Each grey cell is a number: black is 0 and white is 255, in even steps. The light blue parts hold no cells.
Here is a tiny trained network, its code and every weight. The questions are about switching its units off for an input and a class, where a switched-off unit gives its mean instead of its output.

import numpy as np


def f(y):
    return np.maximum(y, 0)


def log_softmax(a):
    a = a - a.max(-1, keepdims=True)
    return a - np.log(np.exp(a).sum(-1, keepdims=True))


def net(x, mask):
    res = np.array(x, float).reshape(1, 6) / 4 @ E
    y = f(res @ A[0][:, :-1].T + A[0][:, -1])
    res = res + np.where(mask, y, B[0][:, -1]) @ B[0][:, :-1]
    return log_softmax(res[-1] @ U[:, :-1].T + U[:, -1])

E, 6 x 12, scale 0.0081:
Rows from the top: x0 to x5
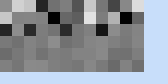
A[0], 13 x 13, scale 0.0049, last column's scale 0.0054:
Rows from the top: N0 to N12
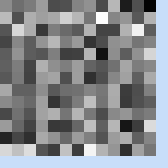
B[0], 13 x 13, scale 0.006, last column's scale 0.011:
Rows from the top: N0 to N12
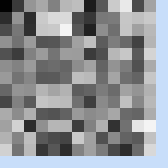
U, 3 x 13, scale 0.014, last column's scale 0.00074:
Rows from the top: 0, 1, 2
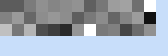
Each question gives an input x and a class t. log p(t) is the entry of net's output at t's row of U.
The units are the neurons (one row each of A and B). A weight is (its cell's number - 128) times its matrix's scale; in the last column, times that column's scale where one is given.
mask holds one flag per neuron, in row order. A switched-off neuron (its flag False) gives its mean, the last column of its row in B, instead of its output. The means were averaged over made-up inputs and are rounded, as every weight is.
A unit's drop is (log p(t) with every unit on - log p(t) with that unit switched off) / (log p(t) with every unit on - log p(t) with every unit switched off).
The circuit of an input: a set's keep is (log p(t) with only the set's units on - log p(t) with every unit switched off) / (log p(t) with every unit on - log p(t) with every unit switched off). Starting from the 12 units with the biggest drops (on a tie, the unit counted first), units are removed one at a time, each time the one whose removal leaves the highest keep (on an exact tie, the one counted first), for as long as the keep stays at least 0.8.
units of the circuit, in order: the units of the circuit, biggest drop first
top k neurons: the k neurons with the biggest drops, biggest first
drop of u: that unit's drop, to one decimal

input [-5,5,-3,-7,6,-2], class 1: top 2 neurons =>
[N10 N4]
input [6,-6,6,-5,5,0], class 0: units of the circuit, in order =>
[N10]
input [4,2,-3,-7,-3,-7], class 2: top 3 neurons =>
[N12 N10 N8]
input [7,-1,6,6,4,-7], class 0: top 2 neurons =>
[N4 N10]
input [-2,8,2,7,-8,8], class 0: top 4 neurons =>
[N0 N4 N8 N1]
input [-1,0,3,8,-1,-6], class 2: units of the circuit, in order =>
[N1 N2]
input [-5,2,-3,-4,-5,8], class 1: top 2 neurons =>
[N4 N0]
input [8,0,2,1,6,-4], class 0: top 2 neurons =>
[N2 N10]
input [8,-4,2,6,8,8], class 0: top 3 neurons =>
[N10 N4 N12]
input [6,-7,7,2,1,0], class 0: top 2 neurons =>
[N2 N10]
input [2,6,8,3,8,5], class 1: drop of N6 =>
0.1
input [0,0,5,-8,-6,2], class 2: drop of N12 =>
-0.1
